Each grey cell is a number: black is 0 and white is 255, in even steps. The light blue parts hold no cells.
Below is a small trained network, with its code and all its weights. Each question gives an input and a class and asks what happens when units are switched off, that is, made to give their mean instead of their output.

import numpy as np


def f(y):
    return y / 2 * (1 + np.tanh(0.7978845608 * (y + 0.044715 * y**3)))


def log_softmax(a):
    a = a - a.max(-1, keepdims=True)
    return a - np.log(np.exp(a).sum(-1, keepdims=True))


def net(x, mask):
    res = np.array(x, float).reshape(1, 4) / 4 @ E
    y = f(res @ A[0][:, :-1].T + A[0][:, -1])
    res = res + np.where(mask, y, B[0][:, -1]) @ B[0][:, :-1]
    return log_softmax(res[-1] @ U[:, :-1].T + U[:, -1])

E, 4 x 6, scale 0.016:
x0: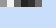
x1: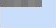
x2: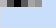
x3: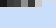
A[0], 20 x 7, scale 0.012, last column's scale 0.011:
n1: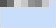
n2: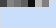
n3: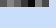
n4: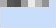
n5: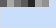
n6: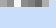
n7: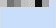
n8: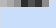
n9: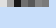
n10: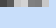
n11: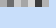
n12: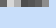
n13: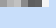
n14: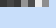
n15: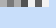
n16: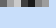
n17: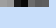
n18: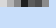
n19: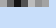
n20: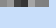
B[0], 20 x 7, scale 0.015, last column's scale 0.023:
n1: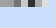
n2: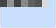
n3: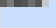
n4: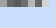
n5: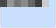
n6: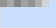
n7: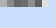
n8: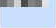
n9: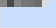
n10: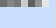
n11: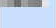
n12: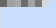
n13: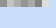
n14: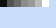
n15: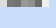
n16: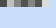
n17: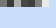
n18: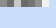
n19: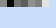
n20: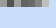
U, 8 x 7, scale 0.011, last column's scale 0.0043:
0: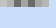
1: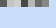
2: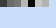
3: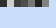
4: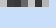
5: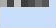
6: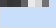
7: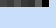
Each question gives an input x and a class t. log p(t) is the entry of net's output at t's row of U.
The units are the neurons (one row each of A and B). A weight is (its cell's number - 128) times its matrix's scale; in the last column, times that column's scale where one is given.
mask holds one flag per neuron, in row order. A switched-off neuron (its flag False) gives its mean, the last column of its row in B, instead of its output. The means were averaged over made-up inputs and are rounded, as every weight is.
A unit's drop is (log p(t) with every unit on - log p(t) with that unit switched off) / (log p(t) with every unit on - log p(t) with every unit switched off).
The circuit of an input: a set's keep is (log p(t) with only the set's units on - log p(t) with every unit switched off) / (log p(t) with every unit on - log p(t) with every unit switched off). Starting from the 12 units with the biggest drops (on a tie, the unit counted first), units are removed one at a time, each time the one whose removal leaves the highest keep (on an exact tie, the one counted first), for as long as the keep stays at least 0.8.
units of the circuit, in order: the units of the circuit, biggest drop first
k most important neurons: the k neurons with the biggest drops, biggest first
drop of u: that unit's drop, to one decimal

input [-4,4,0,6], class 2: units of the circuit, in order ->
[n10]
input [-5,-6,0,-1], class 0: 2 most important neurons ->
[n19; n1]
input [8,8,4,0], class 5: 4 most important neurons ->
[n18; n14; n8; n20]
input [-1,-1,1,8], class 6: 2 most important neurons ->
[n14; n1]
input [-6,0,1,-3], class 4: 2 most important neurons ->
[n4; n7]
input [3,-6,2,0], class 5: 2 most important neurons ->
[n14; n2]
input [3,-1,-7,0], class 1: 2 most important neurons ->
[n13; n12]
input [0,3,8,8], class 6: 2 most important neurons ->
[n14; n4]
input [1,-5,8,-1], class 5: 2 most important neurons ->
[n17; n20]
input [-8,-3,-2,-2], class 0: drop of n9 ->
0.0
